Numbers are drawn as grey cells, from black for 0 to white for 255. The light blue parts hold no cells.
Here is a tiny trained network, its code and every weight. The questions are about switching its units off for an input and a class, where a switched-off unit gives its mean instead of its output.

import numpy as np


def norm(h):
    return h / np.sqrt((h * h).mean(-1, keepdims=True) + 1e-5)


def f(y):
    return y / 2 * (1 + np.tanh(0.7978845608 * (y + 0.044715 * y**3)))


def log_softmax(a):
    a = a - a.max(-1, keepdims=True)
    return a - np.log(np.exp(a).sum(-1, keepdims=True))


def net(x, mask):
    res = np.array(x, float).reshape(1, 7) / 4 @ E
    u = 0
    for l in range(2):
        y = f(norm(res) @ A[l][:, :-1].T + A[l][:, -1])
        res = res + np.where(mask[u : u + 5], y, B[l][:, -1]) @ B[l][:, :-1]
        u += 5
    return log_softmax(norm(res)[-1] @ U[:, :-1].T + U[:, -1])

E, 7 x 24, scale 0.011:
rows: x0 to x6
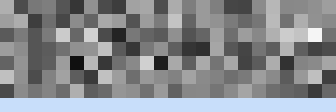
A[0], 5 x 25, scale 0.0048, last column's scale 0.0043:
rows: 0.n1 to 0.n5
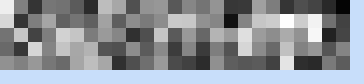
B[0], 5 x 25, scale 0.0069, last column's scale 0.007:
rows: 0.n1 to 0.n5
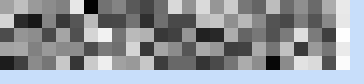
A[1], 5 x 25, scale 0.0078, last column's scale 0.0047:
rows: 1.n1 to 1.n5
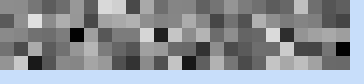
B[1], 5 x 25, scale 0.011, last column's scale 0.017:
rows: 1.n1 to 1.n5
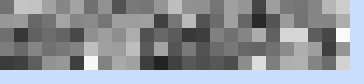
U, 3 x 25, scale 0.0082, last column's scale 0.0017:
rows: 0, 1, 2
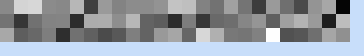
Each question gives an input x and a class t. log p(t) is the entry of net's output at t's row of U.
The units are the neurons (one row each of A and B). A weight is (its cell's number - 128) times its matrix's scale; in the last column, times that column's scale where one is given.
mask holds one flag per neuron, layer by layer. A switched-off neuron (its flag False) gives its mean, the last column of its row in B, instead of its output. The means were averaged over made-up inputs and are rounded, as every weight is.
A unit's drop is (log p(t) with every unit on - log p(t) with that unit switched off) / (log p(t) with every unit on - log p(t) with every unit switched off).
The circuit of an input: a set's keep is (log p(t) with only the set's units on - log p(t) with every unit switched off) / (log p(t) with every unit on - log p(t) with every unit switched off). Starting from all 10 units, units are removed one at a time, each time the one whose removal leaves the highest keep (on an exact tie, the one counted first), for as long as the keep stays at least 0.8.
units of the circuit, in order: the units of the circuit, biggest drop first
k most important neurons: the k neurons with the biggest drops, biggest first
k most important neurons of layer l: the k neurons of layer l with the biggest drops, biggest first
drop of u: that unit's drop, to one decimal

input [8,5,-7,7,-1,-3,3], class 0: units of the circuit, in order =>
0.n1, 1.n3
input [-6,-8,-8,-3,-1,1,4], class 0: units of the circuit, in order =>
1.n3, 1.n5
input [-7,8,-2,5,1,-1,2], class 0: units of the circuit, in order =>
1.n1
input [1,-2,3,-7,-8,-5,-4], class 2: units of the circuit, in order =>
1.n3, 1.n5, 0.n5, 0.n2
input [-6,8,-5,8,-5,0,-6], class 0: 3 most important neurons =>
1.n1, 1.n3, 0.n1
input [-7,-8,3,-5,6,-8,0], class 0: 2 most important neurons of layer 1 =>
1.n3, 1.n5
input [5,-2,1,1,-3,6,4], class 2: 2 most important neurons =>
0.n2, 1.n3
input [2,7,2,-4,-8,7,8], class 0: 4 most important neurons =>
1.n3, 0.n3, 1.n5, 1.n1
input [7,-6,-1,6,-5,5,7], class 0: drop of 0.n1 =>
0.7
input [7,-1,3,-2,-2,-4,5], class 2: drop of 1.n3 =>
0.2
